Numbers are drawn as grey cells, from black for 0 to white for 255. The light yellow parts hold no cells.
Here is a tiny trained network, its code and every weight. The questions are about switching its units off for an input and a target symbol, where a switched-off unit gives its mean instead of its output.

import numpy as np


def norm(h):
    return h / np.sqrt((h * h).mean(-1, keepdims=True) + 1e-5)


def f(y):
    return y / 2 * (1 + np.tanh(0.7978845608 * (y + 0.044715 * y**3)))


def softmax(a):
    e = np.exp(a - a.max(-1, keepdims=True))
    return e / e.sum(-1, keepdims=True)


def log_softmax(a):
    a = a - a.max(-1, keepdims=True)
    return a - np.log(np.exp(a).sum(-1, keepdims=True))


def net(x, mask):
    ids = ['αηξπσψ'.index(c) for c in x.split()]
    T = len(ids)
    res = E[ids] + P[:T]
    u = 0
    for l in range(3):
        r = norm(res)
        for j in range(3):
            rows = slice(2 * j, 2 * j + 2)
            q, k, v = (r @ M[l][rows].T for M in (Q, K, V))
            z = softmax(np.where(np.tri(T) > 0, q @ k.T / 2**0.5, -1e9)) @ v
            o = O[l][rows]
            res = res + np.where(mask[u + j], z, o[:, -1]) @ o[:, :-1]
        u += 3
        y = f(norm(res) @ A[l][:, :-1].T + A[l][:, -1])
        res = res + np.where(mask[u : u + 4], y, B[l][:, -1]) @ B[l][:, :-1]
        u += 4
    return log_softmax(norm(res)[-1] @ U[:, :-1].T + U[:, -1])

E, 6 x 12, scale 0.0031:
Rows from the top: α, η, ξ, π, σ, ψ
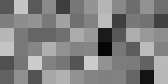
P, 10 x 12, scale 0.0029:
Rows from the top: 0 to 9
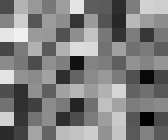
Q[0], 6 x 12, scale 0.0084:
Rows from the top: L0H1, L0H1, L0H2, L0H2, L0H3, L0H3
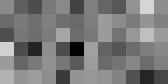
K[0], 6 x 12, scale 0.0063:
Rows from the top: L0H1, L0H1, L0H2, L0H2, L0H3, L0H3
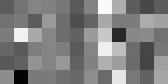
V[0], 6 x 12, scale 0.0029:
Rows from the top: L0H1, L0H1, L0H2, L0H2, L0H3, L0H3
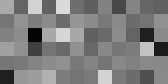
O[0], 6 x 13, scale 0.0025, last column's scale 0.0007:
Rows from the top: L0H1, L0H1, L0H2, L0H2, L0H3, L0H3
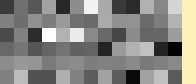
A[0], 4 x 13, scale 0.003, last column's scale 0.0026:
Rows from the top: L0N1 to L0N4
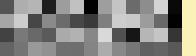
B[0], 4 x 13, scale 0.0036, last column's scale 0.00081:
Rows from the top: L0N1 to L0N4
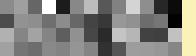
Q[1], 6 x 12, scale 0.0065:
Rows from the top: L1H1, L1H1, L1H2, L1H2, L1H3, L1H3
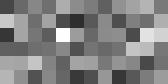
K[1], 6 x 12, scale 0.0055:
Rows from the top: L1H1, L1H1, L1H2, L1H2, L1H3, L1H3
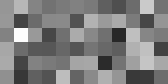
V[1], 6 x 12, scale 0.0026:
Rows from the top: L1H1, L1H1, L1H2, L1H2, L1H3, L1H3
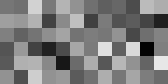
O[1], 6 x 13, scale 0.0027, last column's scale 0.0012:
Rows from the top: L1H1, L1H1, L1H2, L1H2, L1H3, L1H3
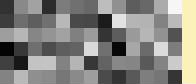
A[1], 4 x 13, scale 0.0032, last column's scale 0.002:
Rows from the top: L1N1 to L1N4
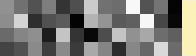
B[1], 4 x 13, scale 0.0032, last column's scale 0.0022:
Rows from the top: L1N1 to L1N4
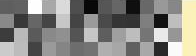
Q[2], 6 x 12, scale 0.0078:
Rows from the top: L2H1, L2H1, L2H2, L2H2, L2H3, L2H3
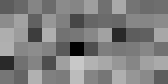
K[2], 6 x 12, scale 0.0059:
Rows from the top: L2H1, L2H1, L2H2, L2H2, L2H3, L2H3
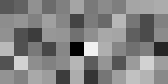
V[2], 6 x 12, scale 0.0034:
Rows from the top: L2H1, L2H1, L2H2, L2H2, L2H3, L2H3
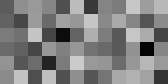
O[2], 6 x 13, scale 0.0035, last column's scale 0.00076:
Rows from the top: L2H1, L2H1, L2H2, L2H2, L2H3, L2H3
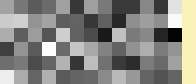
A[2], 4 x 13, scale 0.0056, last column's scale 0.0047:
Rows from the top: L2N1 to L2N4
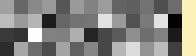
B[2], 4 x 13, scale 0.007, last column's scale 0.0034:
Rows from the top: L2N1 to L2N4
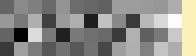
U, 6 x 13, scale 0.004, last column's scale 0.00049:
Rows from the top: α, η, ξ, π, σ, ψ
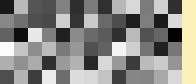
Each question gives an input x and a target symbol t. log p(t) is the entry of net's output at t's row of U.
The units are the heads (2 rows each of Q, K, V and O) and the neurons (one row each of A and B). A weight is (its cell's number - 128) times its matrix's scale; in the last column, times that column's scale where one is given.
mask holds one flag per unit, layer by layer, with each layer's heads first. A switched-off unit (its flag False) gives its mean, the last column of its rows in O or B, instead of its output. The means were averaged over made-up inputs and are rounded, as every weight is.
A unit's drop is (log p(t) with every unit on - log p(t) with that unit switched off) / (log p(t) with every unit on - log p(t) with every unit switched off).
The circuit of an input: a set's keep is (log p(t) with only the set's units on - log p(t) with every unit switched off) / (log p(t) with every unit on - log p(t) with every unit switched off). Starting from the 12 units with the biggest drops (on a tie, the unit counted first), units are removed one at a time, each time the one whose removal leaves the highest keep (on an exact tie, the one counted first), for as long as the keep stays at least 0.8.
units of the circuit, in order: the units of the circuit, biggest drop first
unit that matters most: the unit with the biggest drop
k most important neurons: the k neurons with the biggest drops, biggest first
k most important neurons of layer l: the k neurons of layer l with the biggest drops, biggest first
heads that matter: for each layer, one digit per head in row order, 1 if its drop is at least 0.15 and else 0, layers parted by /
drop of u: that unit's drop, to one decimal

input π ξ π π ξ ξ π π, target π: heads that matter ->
001 / 010 / 000
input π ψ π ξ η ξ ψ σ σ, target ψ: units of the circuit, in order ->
L0H2, L2H2, L2N3
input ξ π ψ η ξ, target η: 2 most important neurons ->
L1N2, L2N2
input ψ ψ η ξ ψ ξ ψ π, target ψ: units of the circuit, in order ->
L0H2, L2H2
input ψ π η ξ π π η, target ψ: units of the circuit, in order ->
L2H2, L2N2
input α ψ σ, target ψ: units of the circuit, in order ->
L2H2, L0H2
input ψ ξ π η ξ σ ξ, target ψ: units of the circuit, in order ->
L2H2
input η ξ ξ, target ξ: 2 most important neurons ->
L1N1, L2N3
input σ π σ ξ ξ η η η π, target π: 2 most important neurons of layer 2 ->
L2N2, L2N3
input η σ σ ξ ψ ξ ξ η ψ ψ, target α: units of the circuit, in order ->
L1H1, L0N3, L2N4
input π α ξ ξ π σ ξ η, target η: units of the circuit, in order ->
L1N2, L1H3
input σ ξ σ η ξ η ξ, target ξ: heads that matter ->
000 / 001 / 000
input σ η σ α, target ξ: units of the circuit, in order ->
L0N3, L1H3, L2N3
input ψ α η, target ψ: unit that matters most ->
L0H2
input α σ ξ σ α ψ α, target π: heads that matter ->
000 / 000 / 001
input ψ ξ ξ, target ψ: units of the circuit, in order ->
L0H2, L2H2
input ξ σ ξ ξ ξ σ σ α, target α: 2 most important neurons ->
L0N2, L1N3
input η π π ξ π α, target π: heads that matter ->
000 / 010 / 000
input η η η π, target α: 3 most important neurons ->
L0N3, L1N3, L2N4
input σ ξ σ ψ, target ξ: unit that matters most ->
L1H3
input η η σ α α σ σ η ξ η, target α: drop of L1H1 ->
1.0
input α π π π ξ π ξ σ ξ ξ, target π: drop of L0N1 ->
0.9
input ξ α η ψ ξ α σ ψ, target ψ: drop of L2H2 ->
0.2
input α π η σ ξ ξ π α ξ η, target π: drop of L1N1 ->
0.0
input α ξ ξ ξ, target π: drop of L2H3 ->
0.9
